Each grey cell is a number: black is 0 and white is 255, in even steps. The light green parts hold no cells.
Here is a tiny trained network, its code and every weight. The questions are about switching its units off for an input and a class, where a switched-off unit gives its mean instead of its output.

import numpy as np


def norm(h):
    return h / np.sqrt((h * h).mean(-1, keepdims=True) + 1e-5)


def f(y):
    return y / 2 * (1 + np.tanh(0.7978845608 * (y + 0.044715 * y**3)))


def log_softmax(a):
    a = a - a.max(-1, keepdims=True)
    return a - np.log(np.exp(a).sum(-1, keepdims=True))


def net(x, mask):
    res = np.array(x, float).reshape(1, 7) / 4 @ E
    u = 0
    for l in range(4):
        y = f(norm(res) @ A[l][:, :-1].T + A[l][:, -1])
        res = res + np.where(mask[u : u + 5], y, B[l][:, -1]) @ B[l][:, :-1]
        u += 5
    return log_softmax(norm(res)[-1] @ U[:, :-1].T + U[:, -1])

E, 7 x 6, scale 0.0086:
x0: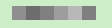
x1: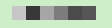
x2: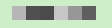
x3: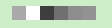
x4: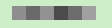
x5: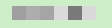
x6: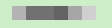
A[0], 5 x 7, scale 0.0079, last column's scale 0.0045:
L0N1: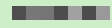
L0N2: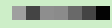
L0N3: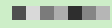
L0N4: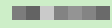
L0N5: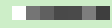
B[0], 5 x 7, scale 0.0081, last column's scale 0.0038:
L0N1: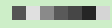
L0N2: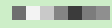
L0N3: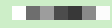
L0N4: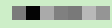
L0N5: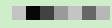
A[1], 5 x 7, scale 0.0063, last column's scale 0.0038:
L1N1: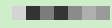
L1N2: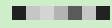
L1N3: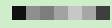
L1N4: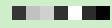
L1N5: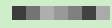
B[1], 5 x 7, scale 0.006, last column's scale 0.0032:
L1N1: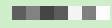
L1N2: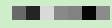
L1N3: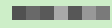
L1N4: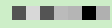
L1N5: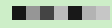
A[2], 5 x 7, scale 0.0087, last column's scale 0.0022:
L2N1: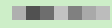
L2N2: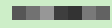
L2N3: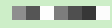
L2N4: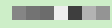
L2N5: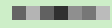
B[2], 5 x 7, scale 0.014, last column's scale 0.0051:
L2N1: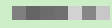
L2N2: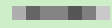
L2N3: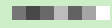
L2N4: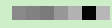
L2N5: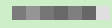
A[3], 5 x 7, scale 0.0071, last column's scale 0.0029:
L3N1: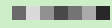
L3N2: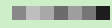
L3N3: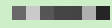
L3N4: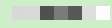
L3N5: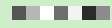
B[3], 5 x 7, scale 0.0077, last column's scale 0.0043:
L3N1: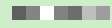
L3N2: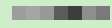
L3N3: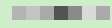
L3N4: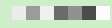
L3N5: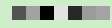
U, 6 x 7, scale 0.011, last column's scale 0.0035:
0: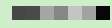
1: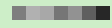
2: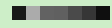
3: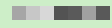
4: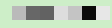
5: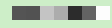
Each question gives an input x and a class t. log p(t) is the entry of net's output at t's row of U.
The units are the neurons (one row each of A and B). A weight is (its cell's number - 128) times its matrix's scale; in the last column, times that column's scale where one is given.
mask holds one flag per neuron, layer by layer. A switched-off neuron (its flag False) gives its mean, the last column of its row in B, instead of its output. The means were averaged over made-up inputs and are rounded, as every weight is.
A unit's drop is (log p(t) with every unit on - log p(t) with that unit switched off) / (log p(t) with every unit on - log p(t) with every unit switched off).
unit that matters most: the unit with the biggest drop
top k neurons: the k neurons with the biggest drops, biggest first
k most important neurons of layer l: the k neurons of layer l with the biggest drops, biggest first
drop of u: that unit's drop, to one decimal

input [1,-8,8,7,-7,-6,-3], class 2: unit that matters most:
L0N5
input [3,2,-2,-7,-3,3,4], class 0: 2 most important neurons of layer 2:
L2N1; L2N2
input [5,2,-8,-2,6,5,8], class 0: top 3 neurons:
L0N3; L0N1; L0N4
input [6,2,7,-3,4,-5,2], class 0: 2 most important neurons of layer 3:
L3N4; L3N5
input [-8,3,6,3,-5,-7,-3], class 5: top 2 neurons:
L1N1; L2N1
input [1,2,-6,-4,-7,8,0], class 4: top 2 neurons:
L2N4; L0N1
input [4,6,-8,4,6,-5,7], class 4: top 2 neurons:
L0N5; L1N1
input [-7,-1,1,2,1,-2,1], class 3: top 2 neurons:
L2N4; L2N1
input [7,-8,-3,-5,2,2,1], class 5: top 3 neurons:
L1N2; L0N5; L3N5
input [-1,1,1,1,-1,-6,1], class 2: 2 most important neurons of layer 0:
L0N3; L0N1
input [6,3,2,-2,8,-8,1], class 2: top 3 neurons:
L0N1; L3N4; L1N1
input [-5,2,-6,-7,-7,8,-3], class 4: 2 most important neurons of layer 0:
L0N1; L0N2
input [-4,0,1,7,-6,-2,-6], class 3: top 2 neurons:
L0N3; L2N4
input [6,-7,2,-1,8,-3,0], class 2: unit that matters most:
L1N4
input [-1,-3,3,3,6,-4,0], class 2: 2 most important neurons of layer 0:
L0N3; L0N1
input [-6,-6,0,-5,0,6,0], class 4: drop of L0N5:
-0.2
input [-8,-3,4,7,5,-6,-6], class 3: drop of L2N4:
0.2
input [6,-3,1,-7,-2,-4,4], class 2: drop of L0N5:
0.2
